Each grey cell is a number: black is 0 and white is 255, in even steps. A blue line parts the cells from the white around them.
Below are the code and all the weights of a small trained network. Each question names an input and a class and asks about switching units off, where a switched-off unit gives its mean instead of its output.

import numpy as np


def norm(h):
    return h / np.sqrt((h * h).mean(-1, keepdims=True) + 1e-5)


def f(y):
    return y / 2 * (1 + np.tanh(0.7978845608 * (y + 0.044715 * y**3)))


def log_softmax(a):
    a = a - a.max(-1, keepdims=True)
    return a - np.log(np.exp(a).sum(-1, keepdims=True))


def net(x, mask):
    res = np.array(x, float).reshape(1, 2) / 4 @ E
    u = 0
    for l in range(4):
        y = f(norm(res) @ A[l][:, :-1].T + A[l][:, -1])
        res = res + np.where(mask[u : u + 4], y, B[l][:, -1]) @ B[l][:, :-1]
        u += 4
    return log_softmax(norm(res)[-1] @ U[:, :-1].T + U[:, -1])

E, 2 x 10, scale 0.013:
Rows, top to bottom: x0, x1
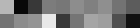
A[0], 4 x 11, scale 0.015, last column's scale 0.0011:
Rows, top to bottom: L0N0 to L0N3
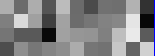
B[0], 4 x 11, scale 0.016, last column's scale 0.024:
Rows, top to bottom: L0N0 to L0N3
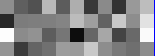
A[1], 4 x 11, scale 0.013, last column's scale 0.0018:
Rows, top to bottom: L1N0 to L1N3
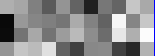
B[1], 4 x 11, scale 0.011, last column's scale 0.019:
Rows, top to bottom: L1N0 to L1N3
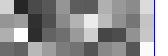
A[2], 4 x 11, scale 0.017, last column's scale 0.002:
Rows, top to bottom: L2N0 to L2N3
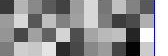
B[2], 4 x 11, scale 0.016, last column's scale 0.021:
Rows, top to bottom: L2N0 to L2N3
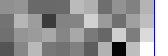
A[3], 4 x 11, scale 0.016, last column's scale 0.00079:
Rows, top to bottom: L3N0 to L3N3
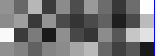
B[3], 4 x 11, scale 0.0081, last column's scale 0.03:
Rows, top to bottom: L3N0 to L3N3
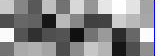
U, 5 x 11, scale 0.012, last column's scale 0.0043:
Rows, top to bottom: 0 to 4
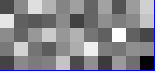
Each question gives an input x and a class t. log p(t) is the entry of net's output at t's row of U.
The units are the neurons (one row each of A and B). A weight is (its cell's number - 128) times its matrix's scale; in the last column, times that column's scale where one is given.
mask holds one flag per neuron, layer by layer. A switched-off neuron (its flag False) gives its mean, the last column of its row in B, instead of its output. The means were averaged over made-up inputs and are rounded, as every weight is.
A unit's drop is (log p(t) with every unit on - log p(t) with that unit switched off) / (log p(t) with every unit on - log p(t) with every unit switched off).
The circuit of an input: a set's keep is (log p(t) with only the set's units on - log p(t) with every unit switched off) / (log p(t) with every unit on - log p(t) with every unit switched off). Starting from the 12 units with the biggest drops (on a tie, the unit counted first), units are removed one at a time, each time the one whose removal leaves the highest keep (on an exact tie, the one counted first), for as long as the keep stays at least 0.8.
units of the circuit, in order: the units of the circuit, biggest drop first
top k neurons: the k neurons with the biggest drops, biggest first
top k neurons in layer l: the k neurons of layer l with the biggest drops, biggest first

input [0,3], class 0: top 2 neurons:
[L0N1 L0N2]
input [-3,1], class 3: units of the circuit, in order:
[L0N2]
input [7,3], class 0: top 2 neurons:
[L0N1 L1N0]
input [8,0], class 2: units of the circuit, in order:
[L0N0 L2N3 L2N2 L3N2]
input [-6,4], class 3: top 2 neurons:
[L0N2 L0N0]
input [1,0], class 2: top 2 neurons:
[L0N1 L0N0]
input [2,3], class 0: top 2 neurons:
[L0N1 L0N2]
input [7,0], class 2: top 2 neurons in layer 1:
[L1N2 L1N0]
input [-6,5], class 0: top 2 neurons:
[L0N1 L1N3]
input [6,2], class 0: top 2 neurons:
[L0N1 L1N0]
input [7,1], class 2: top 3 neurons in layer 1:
[L1N2 L1N1 L1N3]
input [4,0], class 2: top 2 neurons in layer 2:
[L2N2 L2N3]
